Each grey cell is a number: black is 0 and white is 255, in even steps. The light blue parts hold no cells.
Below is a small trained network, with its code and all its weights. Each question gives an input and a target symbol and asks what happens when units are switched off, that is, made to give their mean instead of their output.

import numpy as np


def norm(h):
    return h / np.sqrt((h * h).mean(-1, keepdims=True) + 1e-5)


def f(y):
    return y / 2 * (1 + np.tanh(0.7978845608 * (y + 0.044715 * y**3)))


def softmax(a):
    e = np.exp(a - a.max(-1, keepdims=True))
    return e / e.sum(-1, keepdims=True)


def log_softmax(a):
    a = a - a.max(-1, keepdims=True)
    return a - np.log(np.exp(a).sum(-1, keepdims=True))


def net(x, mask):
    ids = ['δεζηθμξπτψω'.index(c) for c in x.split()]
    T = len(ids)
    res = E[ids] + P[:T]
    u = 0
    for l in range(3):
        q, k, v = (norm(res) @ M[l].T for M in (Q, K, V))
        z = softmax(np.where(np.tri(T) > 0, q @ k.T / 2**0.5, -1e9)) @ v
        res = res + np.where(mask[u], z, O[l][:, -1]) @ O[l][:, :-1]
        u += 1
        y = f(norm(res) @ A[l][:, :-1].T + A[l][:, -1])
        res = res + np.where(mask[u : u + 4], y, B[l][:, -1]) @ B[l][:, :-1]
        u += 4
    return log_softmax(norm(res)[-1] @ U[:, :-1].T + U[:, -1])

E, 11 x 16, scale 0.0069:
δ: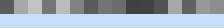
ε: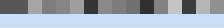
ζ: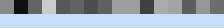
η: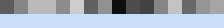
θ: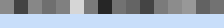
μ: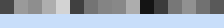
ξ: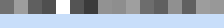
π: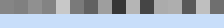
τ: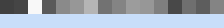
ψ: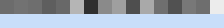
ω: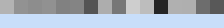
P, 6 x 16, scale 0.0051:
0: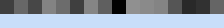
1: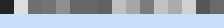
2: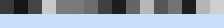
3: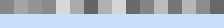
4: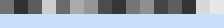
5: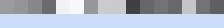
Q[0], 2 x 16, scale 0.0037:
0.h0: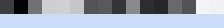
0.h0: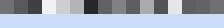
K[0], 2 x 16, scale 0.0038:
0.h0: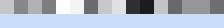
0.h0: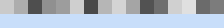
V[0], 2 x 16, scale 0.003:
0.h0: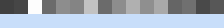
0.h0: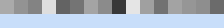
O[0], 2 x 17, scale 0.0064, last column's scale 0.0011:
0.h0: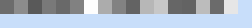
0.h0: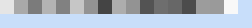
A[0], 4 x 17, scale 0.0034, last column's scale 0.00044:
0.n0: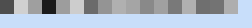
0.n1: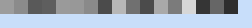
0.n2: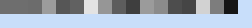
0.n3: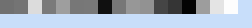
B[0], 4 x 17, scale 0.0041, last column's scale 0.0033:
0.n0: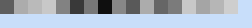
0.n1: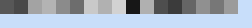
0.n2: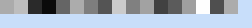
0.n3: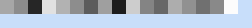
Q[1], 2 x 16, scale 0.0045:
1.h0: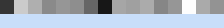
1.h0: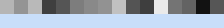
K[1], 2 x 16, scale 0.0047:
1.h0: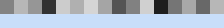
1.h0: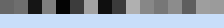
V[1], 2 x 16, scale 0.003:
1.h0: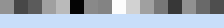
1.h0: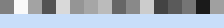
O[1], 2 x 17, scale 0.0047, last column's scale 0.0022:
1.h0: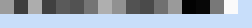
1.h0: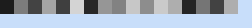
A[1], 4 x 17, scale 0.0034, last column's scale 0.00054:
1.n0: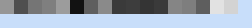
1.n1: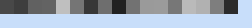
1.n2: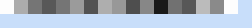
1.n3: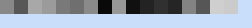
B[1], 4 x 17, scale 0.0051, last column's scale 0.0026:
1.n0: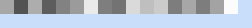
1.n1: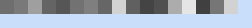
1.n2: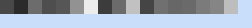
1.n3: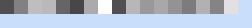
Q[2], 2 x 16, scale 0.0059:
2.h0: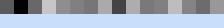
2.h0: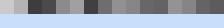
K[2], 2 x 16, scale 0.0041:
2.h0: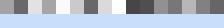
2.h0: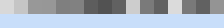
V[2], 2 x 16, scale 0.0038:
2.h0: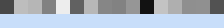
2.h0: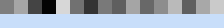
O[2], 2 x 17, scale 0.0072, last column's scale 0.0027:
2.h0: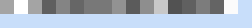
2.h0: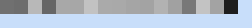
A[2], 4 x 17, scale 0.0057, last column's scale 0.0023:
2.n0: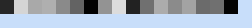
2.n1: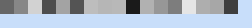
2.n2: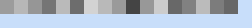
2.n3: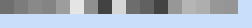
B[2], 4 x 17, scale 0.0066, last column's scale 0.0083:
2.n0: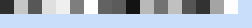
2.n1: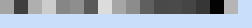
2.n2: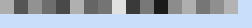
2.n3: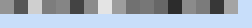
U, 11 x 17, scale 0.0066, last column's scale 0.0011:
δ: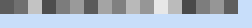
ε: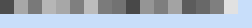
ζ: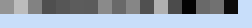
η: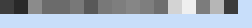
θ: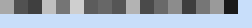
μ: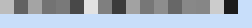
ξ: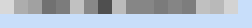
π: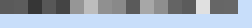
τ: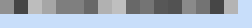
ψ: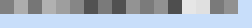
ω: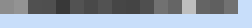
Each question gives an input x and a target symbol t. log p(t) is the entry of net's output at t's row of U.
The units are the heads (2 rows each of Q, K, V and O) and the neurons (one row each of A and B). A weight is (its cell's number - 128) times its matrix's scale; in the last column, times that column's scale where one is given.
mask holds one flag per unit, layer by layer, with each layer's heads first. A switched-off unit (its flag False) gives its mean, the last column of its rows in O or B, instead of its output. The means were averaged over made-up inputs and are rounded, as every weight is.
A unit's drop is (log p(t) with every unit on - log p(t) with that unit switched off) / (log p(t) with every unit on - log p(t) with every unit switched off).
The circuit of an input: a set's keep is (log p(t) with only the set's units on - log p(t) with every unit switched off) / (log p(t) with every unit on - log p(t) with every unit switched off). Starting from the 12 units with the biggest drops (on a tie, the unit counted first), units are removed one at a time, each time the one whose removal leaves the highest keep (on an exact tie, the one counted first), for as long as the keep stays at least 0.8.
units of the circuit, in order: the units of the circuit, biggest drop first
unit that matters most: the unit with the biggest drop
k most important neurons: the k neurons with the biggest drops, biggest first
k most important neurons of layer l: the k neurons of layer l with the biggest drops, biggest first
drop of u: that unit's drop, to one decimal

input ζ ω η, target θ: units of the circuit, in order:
(2.n0, 0.h0)
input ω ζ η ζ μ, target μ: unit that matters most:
1.h0
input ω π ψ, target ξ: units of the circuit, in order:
(2.h0, 0.n3, 2.n0, 2.n2)
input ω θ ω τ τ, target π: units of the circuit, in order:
(0.h0, 0.n2)
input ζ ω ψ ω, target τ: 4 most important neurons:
(2.n3, 2.n0, 1.n3, 0.n3)
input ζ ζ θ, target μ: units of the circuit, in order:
(1.h0, 1.n0)
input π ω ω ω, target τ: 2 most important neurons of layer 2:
(2.n3, 2.n0)
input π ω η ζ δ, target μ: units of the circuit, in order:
(1.h0, 1.n0, 2.n0)
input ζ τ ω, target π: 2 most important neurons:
(0.n2, 2.n0)
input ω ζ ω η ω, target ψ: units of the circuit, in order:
(1.h0, 2.n0)
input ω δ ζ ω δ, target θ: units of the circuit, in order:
(0.n3, 2.n0)
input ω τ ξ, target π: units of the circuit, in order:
(0.h0, 2.n0)
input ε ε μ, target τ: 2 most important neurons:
(1.n0, 2.n1)
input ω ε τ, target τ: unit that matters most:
0.h0
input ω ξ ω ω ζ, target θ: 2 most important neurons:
(0.n3, 2.n0)
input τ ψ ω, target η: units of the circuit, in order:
(0.h0, 2.n0, 2.n1)
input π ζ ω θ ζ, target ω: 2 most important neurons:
(0.n2, 2.n0)
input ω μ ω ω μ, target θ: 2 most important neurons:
(0.n3, 2.n0)
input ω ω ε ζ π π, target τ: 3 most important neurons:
(0.n3, 1.n3, 2.n3)
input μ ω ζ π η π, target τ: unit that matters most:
2.h0
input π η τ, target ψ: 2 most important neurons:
(0.n3, 2.n0)
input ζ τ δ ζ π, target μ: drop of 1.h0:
1.2
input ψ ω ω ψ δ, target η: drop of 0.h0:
0.7
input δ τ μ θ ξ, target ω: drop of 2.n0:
0.3
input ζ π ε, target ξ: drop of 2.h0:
0.9
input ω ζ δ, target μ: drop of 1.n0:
0.2
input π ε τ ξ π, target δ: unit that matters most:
0.h0
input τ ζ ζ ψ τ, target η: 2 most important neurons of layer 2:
(2.n0, 2.n1)
